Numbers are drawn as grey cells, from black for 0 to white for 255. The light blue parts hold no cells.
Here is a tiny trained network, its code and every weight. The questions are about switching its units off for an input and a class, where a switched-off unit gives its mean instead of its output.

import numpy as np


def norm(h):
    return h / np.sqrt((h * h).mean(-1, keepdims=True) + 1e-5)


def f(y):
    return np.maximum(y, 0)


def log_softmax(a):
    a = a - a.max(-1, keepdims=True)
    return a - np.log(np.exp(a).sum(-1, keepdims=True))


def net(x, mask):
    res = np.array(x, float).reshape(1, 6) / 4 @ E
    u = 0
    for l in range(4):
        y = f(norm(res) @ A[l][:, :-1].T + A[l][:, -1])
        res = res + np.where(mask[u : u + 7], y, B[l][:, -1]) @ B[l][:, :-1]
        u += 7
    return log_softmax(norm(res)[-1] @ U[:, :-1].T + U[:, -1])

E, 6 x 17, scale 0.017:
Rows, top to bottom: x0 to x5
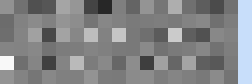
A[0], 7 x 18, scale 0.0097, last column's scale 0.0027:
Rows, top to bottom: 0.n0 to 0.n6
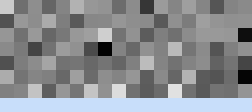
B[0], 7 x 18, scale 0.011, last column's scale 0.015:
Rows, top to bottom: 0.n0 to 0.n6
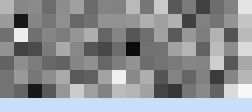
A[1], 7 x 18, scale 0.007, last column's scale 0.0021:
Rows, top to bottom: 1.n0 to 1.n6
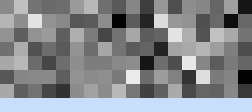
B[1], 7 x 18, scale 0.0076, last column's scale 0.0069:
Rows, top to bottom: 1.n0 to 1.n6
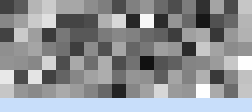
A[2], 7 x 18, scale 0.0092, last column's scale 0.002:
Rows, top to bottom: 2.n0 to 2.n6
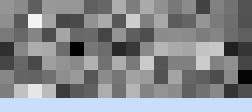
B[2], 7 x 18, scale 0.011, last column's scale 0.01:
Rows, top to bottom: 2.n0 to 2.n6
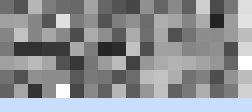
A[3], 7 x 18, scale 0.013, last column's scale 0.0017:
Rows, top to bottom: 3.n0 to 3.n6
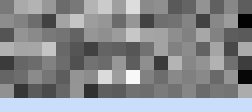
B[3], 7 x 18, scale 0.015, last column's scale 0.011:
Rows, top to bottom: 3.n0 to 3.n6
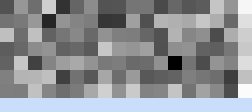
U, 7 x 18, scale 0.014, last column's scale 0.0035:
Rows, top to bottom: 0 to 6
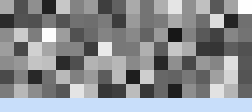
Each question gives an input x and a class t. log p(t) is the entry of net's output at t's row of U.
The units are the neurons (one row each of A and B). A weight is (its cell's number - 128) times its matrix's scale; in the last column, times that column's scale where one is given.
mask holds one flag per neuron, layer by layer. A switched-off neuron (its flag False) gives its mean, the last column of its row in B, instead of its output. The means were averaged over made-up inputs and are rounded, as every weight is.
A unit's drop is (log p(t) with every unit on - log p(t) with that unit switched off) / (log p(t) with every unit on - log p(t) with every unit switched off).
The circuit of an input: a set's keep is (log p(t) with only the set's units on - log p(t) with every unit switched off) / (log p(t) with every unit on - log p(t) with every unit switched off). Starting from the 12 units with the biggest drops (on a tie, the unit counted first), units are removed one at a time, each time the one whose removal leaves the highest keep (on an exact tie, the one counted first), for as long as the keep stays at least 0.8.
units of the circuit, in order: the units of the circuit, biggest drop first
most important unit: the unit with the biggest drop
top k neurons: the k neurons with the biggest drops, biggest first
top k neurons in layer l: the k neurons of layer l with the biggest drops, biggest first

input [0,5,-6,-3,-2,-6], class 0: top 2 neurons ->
[0.n6, 0.n3]
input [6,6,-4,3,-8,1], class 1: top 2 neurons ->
[0.n6, 2.n3]
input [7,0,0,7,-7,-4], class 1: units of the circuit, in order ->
[0.n6]
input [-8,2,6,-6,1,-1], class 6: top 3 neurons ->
[0.n2, 0.n5, 3.n1]
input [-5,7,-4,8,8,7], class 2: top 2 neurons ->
[0.n6, 1.n1]
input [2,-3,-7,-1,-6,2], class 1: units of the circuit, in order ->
[0.n6, 2.n3]
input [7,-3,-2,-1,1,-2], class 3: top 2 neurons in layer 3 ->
[3.n6, 3.n3]
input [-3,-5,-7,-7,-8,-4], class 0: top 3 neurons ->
[0.n6, 0.n3, 2.n1]
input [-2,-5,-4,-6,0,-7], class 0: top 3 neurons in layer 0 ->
[0.n6, 0.n3, 0.n0]
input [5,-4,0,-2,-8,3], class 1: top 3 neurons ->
[0.n6, 2.n3, 0.n5]
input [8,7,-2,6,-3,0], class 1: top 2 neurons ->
[0.n6, 3.n6]
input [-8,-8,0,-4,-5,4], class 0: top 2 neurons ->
[0.n6, 2.n1]
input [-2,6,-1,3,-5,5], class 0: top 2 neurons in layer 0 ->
[0.n6, 0.n3]
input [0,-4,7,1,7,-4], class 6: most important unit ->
0.n3
